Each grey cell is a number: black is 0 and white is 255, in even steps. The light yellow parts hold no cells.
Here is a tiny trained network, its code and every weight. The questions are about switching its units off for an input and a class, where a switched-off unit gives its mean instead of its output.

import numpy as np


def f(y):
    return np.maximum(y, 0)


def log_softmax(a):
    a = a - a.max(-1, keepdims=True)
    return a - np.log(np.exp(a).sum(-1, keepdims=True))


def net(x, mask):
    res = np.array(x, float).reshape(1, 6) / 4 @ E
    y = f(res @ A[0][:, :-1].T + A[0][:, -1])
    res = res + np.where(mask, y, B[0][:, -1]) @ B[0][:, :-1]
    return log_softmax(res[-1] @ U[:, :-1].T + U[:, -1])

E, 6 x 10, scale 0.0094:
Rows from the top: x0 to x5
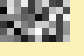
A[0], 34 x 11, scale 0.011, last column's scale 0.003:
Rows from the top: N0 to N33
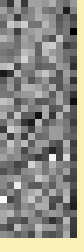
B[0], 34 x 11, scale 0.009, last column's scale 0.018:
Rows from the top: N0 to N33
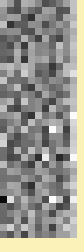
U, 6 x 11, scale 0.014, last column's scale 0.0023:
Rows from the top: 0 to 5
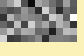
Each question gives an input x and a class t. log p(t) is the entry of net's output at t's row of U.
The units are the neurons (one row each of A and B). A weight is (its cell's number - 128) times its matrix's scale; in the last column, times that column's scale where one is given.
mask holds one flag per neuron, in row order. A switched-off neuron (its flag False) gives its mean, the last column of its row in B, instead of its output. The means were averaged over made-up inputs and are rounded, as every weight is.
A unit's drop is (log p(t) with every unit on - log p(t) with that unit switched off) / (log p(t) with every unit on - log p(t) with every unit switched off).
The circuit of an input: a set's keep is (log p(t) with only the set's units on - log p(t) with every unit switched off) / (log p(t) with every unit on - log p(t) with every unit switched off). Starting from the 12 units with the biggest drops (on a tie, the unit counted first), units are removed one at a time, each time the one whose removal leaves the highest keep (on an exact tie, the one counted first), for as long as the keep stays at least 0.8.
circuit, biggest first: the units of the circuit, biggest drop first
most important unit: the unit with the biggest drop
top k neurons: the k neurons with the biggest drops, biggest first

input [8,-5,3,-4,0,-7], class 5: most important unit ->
N15
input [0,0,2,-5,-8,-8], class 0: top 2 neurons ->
[N16 N26]
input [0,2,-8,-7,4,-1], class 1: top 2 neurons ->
[N29 N5]
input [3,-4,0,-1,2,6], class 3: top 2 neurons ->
[N21 N18]
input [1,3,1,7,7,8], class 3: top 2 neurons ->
[N17 N21]
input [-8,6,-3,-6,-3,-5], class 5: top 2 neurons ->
[N28 N19]
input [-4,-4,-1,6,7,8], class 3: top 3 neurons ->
[N31 N21 N16]
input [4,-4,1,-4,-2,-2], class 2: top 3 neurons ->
[N28 N10 N32]
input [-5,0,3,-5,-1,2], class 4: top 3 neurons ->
[N14 N9 N20]
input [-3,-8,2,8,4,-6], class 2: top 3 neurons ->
[N28 N9 N14]
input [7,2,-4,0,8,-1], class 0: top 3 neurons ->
[N12 N2 N27]
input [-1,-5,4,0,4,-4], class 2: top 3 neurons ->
[N28 N16 N26]
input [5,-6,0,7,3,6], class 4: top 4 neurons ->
[N10 N32 N18 N17]
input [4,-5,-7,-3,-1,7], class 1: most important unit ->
N29
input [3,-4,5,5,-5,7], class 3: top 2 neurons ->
[N31 N21]
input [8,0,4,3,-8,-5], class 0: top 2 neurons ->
[N26 N16]
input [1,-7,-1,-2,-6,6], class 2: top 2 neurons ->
[N28 N31]
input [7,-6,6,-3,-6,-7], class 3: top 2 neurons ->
[N8 N7]
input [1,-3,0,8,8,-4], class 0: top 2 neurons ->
[N12 N2]
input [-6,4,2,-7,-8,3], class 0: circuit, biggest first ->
[N16]
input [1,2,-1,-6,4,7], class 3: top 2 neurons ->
[N21 N17]
